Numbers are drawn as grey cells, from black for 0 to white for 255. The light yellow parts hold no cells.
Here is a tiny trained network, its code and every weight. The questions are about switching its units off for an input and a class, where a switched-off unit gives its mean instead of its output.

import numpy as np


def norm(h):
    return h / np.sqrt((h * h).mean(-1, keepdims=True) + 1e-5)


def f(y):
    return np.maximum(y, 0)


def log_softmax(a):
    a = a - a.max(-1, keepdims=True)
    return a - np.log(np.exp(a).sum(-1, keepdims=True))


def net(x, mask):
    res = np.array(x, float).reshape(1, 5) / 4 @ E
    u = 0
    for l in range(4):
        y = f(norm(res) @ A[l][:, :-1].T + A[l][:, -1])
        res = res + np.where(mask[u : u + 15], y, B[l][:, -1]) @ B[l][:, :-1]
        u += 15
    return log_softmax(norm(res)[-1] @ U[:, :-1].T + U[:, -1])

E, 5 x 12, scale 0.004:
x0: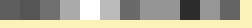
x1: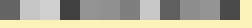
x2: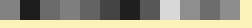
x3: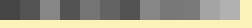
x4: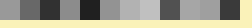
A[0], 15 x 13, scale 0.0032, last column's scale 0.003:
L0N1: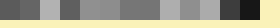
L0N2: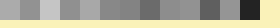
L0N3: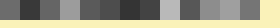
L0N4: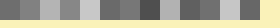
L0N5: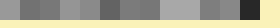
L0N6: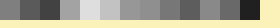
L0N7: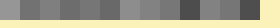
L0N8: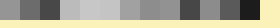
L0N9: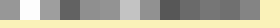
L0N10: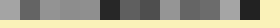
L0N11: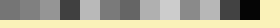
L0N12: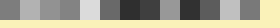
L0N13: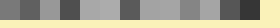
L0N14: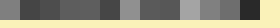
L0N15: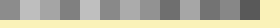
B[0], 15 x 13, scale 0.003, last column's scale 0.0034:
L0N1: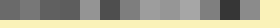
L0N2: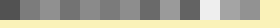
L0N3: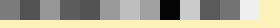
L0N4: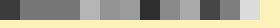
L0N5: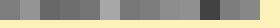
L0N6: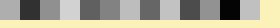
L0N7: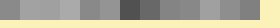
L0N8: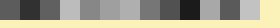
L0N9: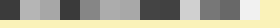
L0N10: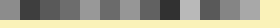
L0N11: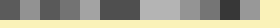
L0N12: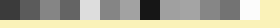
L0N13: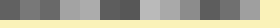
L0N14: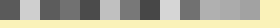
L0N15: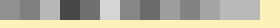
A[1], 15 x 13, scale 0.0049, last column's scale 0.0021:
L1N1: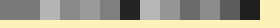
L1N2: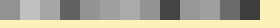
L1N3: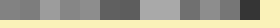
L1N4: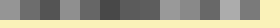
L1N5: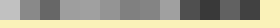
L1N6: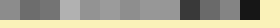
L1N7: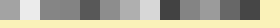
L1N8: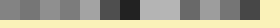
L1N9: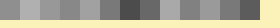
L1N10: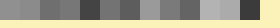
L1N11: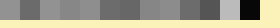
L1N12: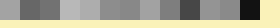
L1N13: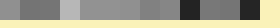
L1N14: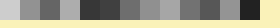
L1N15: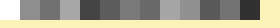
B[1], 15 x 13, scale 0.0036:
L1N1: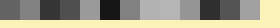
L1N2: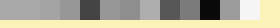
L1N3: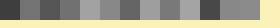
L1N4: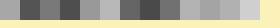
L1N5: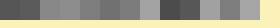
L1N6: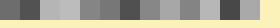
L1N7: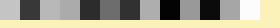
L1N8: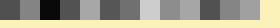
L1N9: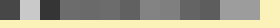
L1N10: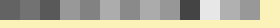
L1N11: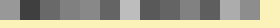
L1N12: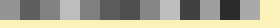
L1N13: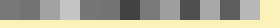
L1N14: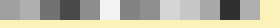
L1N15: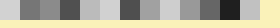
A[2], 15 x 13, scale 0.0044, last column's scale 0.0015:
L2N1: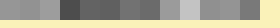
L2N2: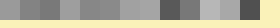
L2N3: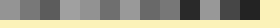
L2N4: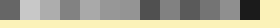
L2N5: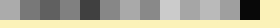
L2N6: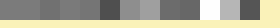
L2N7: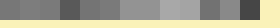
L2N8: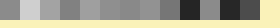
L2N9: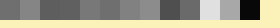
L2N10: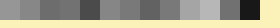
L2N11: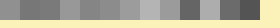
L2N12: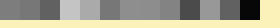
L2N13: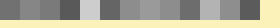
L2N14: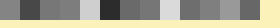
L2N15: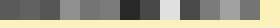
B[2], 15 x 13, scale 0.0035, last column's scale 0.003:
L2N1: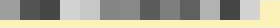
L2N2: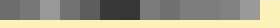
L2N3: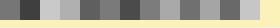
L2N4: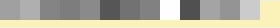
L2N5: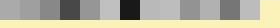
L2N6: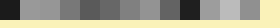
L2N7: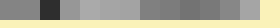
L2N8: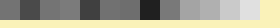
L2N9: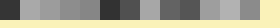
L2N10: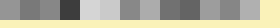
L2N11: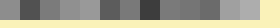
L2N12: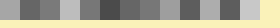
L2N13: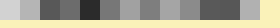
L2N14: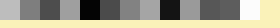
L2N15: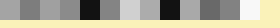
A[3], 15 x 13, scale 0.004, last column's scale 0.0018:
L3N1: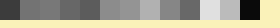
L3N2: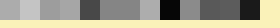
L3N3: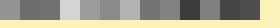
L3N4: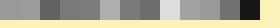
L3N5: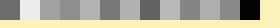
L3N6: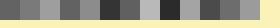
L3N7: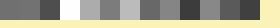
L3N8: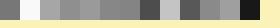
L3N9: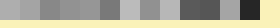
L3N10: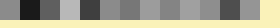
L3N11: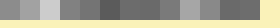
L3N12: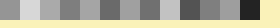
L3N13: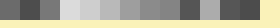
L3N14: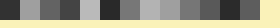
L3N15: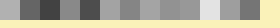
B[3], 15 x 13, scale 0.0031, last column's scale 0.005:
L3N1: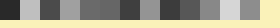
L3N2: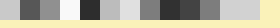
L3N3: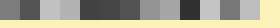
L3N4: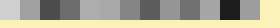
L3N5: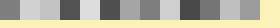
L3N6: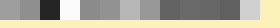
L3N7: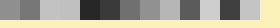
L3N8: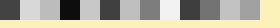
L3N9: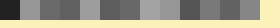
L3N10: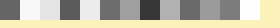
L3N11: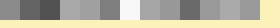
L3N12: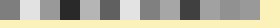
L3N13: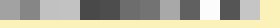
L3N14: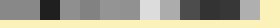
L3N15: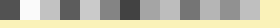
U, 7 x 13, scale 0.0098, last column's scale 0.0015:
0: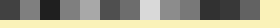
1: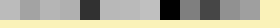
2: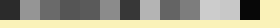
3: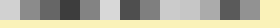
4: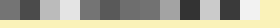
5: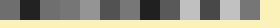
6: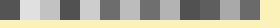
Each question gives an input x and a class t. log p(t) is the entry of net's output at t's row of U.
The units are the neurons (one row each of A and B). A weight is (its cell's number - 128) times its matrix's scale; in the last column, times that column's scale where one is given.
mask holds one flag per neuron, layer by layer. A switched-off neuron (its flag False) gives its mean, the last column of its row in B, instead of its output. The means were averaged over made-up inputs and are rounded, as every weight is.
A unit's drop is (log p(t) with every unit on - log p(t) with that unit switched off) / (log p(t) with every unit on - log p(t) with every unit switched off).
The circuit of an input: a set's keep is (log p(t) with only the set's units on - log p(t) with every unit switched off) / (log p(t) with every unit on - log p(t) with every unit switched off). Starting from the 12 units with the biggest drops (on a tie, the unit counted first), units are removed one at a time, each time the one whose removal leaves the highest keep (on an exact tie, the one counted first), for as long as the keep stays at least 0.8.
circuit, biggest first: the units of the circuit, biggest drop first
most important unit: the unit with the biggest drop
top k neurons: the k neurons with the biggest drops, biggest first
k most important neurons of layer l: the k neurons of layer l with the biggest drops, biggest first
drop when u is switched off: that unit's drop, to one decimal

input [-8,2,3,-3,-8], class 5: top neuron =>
L0N10
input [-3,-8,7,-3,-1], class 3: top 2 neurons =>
L1N14, L1N15
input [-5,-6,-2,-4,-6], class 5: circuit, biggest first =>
L0N10, L3N10, L1N4, L1N2
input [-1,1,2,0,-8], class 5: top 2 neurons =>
L2N14, L0N10
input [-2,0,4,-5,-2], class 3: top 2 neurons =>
L1N15, L1N7
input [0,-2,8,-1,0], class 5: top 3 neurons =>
L0N3, L0N10, L0N6
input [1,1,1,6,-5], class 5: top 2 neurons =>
L0N4, L0N12
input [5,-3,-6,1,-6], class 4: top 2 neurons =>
L0N6, L0N8
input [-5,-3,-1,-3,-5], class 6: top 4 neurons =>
L1N7, L2N4, L2N8, L3N8
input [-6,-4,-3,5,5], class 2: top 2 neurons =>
L1N10, L0N6
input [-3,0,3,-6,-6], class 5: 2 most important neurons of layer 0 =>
L0N10, L0N9
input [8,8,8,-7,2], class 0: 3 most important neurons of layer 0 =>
L0N11, L0N13, L0N1
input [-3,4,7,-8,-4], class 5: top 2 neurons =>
L0N12, L1N14
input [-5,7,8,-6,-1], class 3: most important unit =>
L1N14
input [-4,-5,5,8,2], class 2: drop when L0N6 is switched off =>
0.2
